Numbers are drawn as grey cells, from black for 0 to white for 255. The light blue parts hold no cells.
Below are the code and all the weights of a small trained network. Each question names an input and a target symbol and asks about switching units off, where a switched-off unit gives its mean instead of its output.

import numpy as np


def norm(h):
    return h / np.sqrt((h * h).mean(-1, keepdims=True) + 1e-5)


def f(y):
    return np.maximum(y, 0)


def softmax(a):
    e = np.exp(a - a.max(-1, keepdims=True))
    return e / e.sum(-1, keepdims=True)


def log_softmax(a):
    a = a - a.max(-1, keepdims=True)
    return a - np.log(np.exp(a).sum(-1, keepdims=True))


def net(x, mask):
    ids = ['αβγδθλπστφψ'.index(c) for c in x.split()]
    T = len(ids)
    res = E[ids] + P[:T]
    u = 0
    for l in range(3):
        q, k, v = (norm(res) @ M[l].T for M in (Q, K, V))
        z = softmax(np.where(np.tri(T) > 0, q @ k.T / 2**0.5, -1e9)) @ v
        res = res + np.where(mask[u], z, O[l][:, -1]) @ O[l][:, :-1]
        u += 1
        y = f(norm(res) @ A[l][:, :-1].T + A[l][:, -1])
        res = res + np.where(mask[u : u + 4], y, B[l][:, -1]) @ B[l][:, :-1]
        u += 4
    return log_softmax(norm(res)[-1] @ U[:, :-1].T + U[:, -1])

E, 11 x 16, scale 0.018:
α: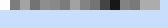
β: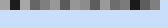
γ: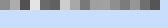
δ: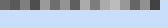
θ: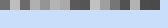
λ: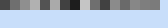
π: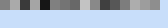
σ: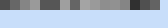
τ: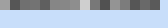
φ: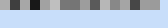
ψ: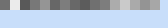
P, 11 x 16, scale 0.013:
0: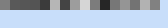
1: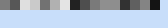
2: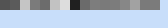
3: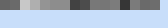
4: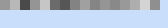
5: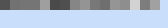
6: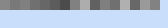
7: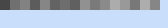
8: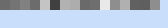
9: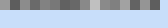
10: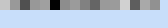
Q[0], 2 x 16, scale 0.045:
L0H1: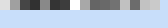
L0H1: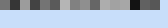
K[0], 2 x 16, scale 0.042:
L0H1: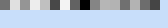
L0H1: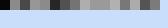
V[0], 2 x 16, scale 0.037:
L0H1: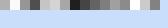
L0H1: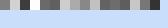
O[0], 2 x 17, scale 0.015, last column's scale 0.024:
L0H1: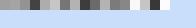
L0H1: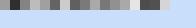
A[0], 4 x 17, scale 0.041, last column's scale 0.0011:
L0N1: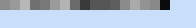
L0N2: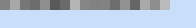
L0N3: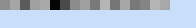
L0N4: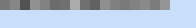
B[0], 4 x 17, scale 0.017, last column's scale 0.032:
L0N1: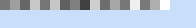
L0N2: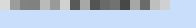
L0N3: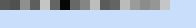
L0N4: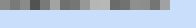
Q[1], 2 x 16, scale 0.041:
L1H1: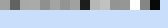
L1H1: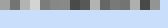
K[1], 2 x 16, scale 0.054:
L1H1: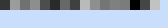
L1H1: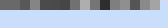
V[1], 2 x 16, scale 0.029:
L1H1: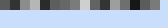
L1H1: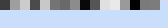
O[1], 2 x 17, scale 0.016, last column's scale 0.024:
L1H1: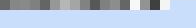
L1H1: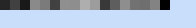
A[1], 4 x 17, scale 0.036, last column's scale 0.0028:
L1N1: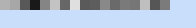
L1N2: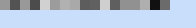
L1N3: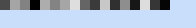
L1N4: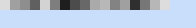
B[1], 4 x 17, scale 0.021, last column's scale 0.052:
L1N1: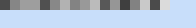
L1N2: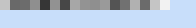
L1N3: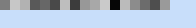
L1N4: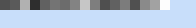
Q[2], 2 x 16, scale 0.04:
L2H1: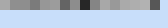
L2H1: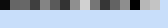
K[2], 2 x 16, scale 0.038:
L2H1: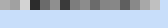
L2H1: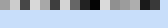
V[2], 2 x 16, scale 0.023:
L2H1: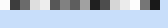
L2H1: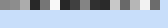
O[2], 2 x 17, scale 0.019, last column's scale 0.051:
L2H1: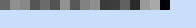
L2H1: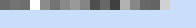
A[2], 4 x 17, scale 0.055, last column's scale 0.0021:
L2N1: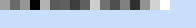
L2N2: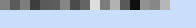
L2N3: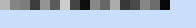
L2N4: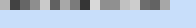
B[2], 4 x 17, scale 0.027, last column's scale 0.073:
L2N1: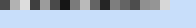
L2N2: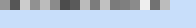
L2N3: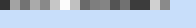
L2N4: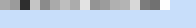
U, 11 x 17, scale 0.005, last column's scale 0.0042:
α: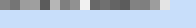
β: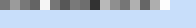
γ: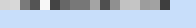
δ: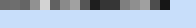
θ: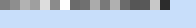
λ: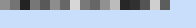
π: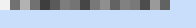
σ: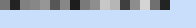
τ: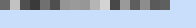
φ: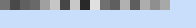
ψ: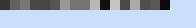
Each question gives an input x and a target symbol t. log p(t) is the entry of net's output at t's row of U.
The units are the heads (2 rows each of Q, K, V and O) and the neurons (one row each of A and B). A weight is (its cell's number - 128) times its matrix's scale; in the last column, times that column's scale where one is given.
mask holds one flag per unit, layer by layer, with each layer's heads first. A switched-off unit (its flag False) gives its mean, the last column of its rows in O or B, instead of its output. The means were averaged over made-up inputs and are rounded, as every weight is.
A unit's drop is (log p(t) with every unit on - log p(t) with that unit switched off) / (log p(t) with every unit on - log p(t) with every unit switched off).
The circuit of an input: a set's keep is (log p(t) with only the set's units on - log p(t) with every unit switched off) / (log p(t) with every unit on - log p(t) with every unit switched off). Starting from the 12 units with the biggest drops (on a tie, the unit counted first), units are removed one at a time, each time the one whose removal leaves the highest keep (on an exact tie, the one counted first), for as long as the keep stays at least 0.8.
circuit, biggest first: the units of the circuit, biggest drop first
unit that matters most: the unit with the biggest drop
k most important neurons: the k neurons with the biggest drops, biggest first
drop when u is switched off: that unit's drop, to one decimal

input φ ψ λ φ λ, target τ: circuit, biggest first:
(L0H1 L1N3 L0N1)
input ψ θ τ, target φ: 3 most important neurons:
(L0N1 L1N4 L2N4)
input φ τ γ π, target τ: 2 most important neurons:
(L1N3 L0N1)
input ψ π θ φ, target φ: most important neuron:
(L0N1)
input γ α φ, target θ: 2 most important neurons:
(L2N3 L1N4)
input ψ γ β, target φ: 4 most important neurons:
(L0N1 L1N4 L2N4 L2N1)
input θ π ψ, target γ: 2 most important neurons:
(L1N1 L2N1)
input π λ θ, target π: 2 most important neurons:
(L2N4 L0N1)
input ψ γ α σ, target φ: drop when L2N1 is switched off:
0.2
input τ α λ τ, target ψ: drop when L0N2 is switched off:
0.1
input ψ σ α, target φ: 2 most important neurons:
(L0N1 L2N4)
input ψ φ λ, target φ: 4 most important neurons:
(L0N1 L1N4 L2N4 L2N1)
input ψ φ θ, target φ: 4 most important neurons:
(L0N1 L1N4 L2N4 L2N1)
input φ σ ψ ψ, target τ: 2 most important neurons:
(L1N3 L0N1)
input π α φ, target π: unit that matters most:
L1H1
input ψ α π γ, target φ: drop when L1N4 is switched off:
0.3
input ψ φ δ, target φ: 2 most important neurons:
(L0N1 L1N4)
